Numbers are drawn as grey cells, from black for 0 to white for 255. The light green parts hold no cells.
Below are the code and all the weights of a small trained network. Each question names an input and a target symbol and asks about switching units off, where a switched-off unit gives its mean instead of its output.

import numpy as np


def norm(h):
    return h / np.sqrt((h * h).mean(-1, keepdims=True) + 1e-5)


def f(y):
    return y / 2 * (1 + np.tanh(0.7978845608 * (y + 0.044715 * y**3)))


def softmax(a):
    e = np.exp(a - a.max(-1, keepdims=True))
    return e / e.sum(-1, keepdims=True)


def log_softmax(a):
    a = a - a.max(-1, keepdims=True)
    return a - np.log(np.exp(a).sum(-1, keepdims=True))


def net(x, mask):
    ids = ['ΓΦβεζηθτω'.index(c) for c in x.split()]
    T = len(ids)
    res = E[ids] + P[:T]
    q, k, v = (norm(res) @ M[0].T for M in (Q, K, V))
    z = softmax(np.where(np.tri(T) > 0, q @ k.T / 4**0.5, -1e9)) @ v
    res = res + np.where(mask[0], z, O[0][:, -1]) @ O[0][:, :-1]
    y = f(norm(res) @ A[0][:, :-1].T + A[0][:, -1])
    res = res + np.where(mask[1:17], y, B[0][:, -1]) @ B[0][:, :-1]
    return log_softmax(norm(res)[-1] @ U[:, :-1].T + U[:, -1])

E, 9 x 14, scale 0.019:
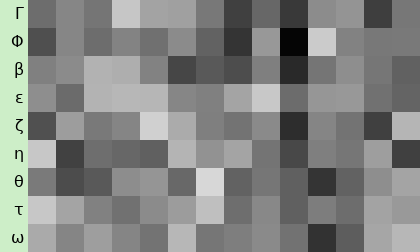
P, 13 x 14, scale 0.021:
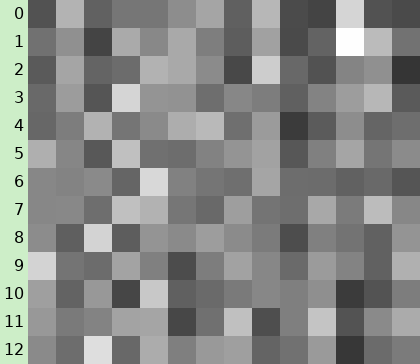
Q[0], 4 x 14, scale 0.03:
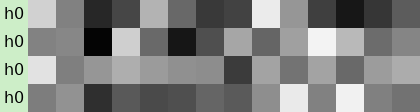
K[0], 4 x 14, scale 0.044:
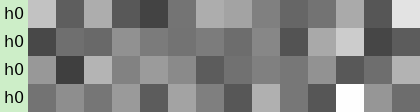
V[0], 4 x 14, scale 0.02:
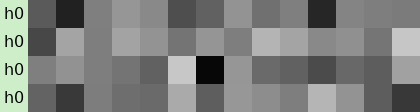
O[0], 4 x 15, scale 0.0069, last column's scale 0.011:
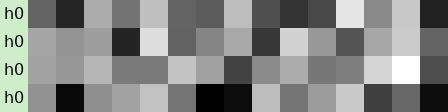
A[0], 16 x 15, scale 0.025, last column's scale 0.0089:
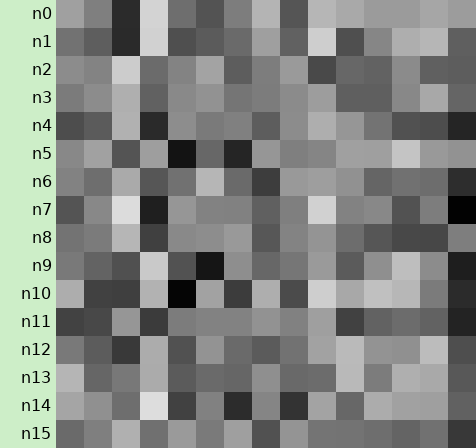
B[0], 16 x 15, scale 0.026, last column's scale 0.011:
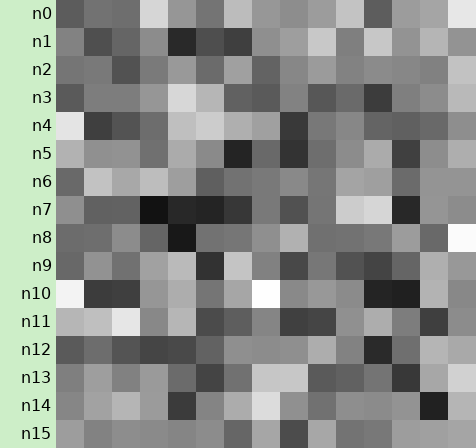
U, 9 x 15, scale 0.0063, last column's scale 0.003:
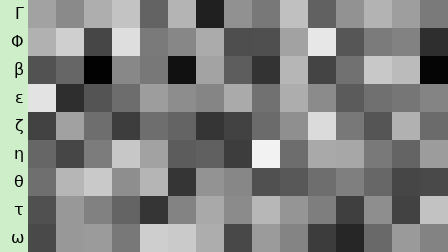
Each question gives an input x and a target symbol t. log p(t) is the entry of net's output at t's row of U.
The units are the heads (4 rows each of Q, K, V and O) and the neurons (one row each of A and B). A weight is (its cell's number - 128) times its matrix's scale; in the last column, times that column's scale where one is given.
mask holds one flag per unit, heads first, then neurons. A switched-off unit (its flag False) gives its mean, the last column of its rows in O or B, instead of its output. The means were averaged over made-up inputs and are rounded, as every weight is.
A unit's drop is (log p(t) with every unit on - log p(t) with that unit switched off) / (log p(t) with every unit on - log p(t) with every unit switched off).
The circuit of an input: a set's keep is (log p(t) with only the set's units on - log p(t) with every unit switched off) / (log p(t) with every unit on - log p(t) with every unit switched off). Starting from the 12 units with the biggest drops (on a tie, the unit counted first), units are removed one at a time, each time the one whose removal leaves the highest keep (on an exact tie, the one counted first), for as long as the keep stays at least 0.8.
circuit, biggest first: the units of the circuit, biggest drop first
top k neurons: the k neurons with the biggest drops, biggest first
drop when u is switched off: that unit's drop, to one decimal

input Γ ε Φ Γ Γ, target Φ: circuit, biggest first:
[h0, n6, n4]
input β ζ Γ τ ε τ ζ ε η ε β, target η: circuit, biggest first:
[h0]
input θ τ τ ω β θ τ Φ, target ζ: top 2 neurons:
[n12, n5]
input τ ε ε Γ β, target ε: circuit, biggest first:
[h0, n4]
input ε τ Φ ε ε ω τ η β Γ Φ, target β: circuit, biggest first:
[h0, n2, n15]
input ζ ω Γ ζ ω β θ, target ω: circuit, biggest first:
[h0, n3]
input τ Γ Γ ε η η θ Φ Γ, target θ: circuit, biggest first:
[h0, n11]
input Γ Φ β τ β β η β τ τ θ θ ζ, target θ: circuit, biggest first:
[h0, n11]
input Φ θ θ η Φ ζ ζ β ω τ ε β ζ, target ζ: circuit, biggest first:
[n7, h0]
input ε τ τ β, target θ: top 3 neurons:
[n14, n5, n9]
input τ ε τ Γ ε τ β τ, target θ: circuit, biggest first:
[h0, n14, n5]
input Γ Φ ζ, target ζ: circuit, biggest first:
[h0, n7]
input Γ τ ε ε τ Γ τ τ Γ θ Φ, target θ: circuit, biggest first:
[h0, n11]
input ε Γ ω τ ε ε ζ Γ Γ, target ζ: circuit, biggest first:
[h0, n7]
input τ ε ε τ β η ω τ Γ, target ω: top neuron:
[n3]
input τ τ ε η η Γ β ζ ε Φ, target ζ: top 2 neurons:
[n5, n12]
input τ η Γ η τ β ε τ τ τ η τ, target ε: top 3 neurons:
[n10, n5, n12]
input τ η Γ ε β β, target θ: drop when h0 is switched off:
0.2
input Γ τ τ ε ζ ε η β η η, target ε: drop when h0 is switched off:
0.2
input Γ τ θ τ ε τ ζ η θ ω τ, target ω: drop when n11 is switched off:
0.0
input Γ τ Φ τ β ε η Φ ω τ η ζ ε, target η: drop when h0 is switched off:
1.6
